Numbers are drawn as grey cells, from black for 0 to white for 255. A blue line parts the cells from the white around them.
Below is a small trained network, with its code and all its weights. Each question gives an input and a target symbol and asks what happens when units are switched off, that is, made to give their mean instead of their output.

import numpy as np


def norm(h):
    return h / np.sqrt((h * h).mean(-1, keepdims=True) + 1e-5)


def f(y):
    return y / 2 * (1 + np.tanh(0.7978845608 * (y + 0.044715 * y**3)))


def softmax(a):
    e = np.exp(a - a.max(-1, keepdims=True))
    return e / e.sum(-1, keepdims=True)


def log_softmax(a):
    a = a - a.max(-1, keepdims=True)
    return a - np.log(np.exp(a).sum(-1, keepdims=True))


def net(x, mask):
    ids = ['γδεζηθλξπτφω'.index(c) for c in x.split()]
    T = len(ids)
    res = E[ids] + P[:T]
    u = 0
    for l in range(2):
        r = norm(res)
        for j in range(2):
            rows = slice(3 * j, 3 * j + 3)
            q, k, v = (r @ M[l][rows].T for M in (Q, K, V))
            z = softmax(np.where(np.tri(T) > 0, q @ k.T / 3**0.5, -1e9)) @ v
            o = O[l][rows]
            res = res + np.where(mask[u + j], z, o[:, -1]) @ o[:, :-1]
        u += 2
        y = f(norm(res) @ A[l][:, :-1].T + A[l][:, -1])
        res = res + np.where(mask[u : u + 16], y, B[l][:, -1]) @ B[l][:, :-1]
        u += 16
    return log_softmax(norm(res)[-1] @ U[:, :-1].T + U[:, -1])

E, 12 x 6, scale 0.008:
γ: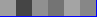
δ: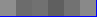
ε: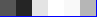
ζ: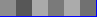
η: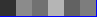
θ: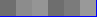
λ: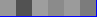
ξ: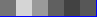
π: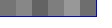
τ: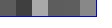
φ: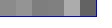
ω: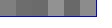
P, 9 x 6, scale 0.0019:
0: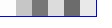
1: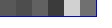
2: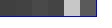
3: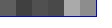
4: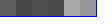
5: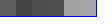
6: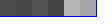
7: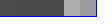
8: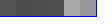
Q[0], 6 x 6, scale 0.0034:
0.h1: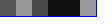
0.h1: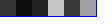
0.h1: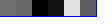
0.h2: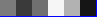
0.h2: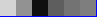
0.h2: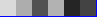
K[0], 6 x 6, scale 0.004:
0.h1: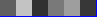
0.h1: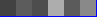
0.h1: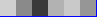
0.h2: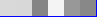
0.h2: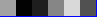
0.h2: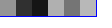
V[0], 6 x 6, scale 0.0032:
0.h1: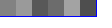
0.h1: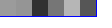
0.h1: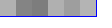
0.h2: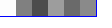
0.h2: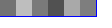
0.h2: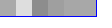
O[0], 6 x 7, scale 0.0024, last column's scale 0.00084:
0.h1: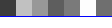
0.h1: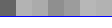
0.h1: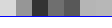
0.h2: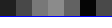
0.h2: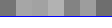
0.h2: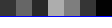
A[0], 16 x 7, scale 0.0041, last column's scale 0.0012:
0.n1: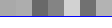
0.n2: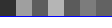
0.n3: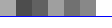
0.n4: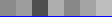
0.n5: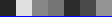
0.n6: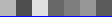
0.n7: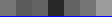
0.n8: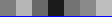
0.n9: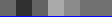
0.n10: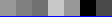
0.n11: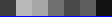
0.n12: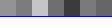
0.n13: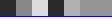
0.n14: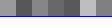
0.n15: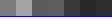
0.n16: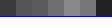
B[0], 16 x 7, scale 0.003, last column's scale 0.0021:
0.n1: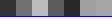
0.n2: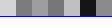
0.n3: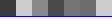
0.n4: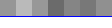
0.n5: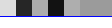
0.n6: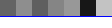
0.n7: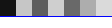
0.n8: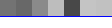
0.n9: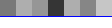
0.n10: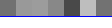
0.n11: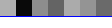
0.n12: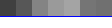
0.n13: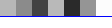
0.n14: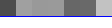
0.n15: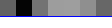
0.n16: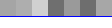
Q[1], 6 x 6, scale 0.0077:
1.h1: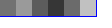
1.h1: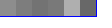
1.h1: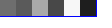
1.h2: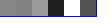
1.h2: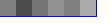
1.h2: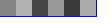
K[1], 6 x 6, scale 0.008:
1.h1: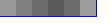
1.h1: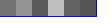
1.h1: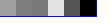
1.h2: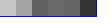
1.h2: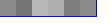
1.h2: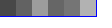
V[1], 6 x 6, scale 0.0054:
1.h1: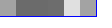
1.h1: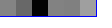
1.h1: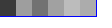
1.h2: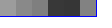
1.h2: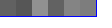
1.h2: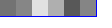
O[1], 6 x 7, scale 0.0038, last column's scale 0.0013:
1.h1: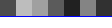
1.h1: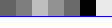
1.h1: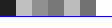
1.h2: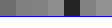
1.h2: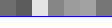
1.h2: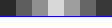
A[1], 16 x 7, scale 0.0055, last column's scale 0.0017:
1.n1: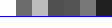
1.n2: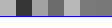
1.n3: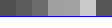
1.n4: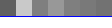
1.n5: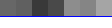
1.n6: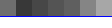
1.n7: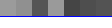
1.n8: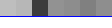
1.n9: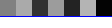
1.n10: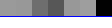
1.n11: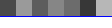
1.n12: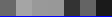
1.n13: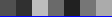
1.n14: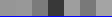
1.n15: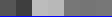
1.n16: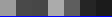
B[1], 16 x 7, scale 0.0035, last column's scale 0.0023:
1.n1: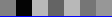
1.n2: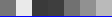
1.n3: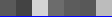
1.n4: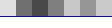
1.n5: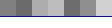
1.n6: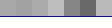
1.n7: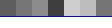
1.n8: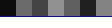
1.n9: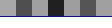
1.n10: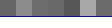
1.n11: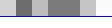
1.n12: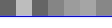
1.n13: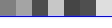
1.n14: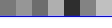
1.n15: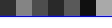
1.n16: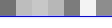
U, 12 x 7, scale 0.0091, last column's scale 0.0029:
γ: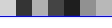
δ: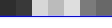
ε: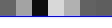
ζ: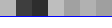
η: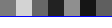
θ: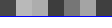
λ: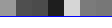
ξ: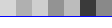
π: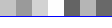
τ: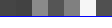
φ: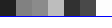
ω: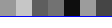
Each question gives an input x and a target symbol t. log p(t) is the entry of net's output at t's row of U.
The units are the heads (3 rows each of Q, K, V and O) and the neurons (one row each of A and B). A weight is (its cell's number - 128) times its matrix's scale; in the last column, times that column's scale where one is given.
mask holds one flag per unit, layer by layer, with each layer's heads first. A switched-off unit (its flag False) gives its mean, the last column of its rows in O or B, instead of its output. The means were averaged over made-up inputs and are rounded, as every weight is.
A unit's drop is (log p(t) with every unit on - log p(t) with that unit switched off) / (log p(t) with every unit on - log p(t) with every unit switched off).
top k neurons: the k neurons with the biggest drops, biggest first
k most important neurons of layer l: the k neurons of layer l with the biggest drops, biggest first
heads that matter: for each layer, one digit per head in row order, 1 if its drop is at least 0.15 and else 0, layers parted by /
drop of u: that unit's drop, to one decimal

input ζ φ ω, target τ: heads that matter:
01 / 10
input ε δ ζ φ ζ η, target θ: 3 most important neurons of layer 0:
[0.n5 0.n2 0.n1]
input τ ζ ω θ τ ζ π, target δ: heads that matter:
00 / 01
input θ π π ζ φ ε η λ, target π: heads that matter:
11 / 01
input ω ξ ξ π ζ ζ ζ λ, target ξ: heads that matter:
11 / 11
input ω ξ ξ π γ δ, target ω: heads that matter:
00 / 10
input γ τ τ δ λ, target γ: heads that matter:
11 / 11
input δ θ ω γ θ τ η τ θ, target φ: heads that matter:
10 / 01
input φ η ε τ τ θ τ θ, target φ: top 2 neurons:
[0.n13 1.n15]
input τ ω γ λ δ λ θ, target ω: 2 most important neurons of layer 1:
[1.n13 1.n12]
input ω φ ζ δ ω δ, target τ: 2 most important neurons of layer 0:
[0.n7 0.n5]
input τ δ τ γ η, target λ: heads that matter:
00 / 10
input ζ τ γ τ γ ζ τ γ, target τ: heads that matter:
00 / 11
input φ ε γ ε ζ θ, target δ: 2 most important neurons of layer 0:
[0.n6 0.n5]
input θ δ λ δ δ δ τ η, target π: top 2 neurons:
[0.n2 0.n5]
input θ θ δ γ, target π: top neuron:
[0.n7]
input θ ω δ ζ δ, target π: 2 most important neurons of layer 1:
[1.n11 1.n2]
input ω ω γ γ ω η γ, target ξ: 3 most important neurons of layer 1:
[1.n16 1.n2 1.n6]
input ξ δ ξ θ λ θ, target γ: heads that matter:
00 / 00
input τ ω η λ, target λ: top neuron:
[1.n2]
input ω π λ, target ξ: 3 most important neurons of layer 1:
[1.n16 1.n2 1.n3]
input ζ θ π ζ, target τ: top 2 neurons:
[0.n13 0.n7]
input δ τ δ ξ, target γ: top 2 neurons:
[0.n5 1.n1]
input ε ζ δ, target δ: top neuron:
[0.n7]
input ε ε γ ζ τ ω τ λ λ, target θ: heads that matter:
00 / 11
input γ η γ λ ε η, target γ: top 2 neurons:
[0.n5 0.n2]
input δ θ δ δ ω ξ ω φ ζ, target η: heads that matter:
01 / 00
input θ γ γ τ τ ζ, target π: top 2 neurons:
[0.n7 0.n2]
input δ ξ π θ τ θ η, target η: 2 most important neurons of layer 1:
[1.n2 1.n15]
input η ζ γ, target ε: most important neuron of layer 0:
[0.n2]
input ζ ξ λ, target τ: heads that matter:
01 / 10
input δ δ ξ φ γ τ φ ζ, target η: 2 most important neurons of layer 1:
[1.n2 1.n15]
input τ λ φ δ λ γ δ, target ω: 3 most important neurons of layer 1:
[1.n13 1.n1 1.n4]
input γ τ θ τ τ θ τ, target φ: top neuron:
[1.n13]
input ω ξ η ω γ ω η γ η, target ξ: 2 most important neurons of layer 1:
[1.n16 1.n2]
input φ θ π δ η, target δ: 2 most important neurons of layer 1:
[1.n13 1.n3]
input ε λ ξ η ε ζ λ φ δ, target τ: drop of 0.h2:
0.2
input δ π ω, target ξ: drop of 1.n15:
0.1
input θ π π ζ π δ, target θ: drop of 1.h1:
0.6
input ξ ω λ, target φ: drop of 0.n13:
0.0
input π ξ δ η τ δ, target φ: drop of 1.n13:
0.2
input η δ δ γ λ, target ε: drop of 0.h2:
0.1
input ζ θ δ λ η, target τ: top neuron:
[0.n5]
